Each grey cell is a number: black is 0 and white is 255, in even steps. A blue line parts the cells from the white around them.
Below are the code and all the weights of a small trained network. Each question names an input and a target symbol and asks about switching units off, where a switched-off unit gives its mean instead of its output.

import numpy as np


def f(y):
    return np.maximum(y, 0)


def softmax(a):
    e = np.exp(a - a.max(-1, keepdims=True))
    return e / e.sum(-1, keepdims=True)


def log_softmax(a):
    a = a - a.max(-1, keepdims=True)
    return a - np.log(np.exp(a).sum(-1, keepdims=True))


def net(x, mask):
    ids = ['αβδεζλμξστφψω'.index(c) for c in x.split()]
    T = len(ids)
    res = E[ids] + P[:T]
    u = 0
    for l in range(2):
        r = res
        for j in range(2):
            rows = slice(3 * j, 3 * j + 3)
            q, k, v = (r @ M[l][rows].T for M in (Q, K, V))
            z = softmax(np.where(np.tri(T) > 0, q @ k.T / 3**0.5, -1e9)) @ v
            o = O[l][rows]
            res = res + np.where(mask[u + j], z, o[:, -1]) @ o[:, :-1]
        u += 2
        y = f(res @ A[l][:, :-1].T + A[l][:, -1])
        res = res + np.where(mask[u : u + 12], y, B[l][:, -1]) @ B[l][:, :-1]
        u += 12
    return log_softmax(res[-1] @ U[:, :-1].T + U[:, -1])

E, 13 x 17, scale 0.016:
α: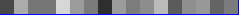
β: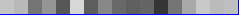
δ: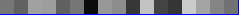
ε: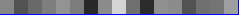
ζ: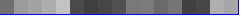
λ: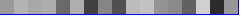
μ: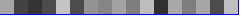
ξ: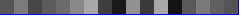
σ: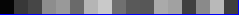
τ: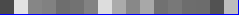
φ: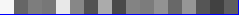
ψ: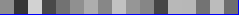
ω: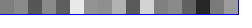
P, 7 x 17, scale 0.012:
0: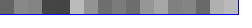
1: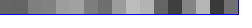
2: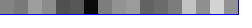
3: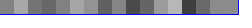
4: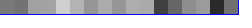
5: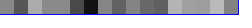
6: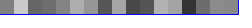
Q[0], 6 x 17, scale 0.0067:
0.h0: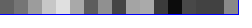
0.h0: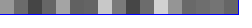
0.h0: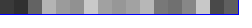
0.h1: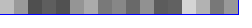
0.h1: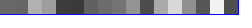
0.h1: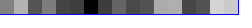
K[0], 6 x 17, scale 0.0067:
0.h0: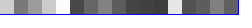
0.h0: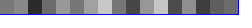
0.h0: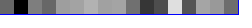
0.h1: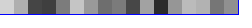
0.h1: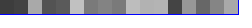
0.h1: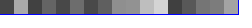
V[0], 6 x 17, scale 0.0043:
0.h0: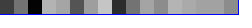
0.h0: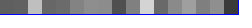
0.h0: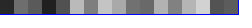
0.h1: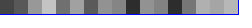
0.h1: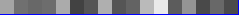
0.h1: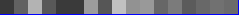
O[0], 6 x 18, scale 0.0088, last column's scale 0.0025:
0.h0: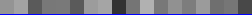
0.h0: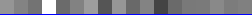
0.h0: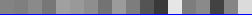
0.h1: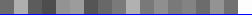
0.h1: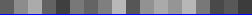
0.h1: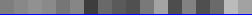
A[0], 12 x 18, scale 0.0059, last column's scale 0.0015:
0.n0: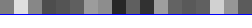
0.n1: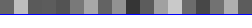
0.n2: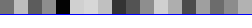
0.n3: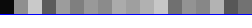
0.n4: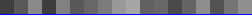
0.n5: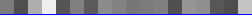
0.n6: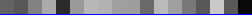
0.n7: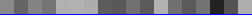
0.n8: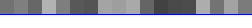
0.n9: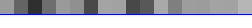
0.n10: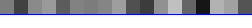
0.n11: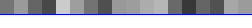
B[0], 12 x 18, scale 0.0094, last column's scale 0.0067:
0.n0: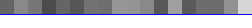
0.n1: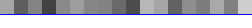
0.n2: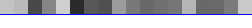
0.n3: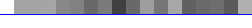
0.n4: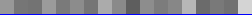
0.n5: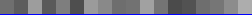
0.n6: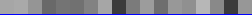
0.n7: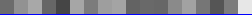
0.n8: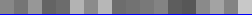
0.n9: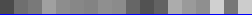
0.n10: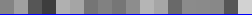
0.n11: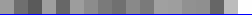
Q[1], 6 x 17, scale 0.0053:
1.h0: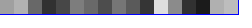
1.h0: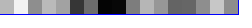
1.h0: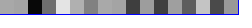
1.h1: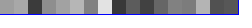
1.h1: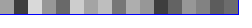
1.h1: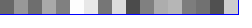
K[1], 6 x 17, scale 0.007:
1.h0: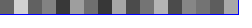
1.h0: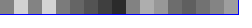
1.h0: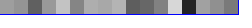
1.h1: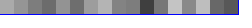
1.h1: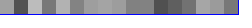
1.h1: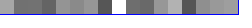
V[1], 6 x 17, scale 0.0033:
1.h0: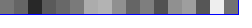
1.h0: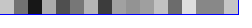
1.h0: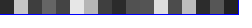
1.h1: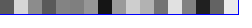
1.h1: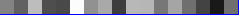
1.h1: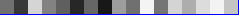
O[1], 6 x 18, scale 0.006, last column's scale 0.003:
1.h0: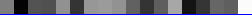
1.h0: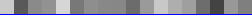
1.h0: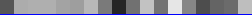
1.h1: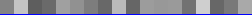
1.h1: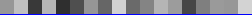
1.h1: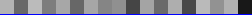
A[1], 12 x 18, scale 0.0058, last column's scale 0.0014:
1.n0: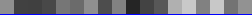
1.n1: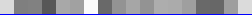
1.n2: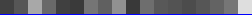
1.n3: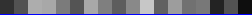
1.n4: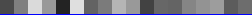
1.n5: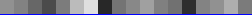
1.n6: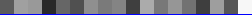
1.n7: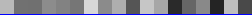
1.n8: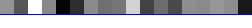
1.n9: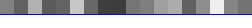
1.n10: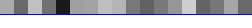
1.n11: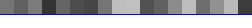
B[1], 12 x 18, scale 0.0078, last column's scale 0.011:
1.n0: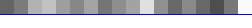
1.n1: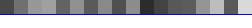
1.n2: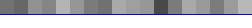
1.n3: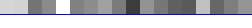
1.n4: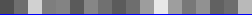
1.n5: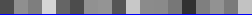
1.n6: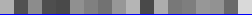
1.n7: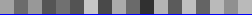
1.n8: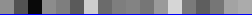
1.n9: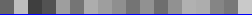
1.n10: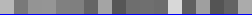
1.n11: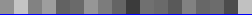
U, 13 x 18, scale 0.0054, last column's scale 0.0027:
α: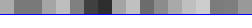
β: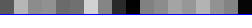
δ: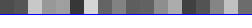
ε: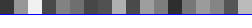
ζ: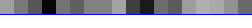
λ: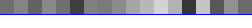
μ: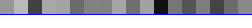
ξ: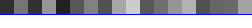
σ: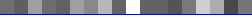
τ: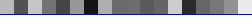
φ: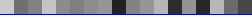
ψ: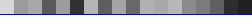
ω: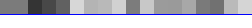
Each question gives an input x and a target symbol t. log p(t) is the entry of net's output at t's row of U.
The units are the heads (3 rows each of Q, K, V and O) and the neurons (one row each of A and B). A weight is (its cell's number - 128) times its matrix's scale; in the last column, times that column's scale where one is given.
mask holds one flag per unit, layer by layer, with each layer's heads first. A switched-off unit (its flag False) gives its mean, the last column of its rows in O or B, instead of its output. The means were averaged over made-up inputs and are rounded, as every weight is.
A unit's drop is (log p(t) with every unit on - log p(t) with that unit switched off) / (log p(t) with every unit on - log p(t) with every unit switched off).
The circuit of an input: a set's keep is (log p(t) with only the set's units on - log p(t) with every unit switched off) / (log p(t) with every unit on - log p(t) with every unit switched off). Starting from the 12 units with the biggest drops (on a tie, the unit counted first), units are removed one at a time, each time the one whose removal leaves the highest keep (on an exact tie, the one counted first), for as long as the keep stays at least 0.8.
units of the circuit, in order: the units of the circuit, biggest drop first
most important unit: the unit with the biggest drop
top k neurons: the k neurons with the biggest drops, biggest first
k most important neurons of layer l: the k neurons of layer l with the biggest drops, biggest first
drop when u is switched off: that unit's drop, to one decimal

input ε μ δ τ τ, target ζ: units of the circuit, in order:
1.n7, 1.h0, 1.n0
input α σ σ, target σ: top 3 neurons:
0.n6, 0.n11, 1.n6
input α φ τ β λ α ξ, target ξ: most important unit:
0.n0
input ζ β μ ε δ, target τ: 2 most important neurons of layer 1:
1.n10, 1.n9
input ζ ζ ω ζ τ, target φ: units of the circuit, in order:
0.h0, 0.n3
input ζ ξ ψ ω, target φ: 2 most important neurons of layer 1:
1.n1, 1.n5
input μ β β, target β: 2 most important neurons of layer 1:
1.n11, 1.n4
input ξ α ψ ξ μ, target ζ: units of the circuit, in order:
1.n7, 1.h0
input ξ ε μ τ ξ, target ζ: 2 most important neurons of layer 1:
1.n0, 1.n7
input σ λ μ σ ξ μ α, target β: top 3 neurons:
0.n11, 0.n1, 1.n1
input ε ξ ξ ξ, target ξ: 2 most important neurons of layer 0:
0.n2, 0.n0
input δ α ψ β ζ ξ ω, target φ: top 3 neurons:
0.n1, 1.n1, 0.n2
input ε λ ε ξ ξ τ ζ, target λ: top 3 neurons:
0.n0, 1.n5, 0.n11
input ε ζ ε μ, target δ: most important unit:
1.n0
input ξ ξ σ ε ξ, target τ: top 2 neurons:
0.n7, 1.n10
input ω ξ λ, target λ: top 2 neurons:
1.n8, 1.n4
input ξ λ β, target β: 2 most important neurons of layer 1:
1.n4, 1.n9
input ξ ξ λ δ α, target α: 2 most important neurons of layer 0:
0.n11, 0.n3
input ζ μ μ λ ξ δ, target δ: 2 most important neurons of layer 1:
1.n8, 1.n4
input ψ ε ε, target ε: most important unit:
0.n10
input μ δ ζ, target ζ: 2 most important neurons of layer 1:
1.n0, 1.n9
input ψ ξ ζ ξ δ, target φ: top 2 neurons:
1.n8, 0.n3
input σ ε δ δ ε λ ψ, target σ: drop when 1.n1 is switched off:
0.1
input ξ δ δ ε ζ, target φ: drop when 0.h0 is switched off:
1.1
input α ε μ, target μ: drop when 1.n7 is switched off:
0.2
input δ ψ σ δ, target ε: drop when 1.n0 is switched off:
0.0
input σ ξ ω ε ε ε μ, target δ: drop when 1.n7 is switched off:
0.2
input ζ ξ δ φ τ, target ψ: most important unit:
0.h1
